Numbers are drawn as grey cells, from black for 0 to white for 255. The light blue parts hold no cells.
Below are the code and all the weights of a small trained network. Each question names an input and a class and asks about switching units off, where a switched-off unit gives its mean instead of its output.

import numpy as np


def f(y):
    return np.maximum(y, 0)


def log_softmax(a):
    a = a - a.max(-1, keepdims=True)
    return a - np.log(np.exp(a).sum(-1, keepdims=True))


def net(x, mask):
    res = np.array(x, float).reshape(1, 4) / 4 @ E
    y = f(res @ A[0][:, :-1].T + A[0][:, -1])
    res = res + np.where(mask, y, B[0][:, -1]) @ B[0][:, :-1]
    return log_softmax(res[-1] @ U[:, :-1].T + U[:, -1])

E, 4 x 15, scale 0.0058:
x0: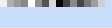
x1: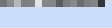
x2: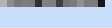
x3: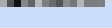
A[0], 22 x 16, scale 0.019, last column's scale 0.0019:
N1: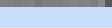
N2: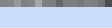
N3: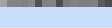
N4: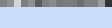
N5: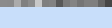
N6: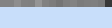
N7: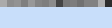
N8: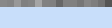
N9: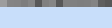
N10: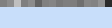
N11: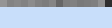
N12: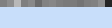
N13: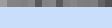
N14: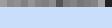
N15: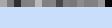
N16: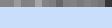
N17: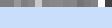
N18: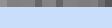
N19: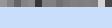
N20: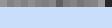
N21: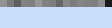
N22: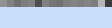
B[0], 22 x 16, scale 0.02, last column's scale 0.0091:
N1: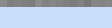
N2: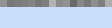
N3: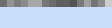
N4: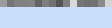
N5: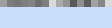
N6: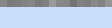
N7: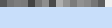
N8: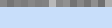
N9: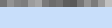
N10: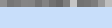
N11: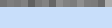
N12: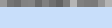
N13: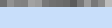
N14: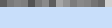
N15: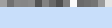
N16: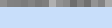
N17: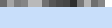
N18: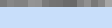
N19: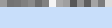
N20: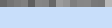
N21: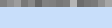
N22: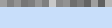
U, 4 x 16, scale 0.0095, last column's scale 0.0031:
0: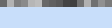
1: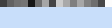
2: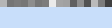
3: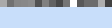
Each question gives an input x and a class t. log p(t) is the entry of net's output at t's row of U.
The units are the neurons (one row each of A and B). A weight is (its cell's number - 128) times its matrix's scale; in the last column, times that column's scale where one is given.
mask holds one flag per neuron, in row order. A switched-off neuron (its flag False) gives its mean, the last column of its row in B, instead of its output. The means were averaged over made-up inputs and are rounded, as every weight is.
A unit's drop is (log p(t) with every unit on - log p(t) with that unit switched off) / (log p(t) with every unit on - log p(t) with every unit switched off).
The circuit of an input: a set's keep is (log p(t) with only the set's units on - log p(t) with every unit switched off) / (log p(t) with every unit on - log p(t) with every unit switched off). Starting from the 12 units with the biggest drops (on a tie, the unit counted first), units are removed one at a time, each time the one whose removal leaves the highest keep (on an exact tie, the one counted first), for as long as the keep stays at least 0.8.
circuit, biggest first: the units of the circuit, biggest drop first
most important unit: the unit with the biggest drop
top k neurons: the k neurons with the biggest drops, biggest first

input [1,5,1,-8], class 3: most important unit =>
N4
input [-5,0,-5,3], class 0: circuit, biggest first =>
[N7 N19]
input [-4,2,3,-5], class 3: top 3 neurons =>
[N7 N17 N14]
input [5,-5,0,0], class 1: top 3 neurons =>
[N7 N14 N5]
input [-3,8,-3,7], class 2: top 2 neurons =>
[N5 N4]
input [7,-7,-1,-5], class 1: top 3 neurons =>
[N7 N14 N20]
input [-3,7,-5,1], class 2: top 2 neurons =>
[N5 N3]
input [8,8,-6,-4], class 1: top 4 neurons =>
[N7 N14 N20 N19]
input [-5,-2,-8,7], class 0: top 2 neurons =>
[N17 N4]
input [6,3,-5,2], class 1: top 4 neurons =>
[N7 N14 N20 N3]
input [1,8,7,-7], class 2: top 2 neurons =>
[N5 N17]
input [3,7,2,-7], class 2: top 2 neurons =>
[N5 N15]
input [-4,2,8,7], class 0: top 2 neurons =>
[N3 N4]
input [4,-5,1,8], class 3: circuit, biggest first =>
[N15]
